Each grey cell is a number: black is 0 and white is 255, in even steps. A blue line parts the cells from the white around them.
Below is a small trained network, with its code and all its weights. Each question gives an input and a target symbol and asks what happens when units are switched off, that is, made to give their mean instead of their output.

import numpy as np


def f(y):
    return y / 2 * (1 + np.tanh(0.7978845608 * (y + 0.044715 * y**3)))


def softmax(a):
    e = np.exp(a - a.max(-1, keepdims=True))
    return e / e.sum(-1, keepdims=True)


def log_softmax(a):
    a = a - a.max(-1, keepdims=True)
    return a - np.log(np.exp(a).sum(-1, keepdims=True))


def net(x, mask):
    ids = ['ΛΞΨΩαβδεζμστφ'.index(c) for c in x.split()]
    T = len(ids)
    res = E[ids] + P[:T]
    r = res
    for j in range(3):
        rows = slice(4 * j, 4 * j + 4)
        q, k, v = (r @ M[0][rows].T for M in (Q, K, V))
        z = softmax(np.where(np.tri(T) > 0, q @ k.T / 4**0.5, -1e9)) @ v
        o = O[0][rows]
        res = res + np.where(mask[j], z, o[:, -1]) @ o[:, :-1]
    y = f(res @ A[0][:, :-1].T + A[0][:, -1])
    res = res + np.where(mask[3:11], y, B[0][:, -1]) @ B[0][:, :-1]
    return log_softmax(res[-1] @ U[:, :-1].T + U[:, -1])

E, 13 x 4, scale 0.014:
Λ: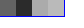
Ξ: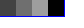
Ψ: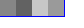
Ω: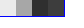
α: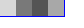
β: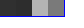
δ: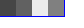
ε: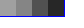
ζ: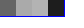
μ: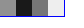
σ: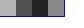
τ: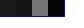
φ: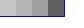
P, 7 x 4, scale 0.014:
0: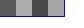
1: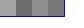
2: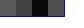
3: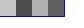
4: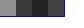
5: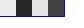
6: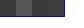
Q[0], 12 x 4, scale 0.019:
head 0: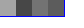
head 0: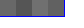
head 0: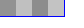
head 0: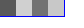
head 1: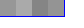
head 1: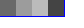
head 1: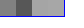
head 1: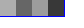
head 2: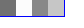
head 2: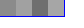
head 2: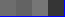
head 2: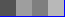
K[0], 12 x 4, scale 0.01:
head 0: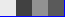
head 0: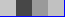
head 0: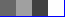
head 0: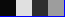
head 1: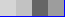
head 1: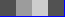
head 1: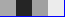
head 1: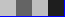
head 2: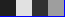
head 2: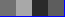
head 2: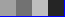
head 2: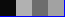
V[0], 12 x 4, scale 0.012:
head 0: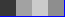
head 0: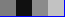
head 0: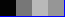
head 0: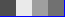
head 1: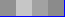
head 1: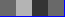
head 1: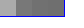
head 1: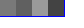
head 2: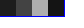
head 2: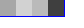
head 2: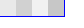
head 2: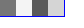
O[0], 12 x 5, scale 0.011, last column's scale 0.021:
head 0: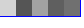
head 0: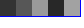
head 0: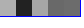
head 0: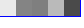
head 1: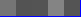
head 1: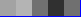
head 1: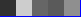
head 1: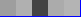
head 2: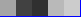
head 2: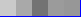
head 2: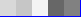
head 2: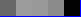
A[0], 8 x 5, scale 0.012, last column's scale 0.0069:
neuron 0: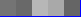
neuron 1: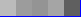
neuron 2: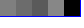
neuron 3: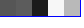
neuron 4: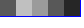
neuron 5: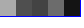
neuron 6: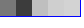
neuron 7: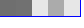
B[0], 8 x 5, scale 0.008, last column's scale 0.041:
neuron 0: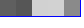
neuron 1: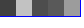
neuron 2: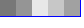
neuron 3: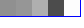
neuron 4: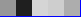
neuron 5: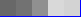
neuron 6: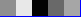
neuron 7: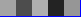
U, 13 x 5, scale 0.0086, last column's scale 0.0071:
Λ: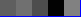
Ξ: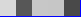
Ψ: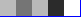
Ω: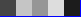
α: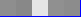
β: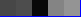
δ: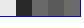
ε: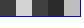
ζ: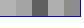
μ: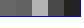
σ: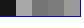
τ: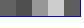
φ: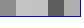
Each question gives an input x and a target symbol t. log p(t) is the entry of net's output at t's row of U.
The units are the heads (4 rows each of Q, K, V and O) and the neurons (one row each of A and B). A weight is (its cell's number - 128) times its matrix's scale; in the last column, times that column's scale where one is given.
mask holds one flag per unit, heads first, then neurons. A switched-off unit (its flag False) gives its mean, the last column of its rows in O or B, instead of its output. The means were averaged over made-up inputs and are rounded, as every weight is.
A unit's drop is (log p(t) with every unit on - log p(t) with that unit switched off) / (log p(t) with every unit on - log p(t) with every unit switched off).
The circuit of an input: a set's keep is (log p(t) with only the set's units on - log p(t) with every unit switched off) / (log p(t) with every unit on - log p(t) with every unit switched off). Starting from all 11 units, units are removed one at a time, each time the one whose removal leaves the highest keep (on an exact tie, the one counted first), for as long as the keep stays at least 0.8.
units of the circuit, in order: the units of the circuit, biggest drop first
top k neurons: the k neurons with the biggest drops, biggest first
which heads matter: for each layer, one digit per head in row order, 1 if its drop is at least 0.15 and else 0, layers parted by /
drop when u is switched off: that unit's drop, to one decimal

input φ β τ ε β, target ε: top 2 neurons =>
(neuron 5; neuron 4)
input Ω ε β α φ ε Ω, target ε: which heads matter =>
100
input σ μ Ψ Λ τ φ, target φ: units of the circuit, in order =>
(head 2; neuron 1)
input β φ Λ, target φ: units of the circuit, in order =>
(head 2)
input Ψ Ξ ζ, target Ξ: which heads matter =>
101
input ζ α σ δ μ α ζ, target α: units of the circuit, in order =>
(neuron 4; head 2)
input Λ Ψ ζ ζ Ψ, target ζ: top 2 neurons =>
(neuron 1; neuron 4)
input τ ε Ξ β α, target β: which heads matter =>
110
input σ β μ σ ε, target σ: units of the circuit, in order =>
(neuron 4; head 0; head 2)
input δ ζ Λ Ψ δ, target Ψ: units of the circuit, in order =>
(head 2; neuron 5)
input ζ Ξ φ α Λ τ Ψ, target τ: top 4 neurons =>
(neuron 2; neuron 5; neuron 3; neuron 1)
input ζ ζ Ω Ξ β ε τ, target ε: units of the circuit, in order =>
(head 0; neuron 5)
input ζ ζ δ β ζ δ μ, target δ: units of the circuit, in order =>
(head 2; head 0)
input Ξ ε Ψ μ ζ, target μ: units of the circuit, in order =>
(neuron 4; head 2; head 0)
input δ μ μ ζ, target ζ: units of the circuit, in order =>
(head 0; neuron 1; head 2)
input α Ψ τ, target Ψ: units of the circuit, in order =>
(head 2; head 0)
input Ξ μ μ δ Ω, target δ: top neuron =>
(neuron 3)
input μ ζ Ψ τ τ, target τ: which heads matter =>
001
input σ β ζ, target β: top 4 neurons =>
(neuron 3; neuron 4; neuron 5; neuron 7)
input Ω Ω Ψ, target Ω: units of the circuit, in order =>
(head 0)
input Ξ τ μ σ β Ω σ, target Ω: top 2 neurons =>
(neuron 4; neuron 3)
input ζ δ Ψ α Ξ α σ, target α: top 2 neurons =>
(neuron 4; neuron 6)
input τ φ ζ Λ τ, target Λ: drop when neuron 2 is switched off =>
0.3
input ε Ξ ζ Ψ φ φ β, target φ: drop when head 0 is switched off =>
0.4
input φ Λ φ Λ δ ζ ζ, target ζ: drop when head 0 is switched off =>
0.1
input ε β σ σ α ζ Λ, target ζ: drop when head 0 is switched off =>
0.2
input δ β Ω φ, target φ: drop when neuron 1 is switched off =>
0.4
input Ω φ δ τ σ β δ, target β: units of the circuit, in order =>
(head 2)
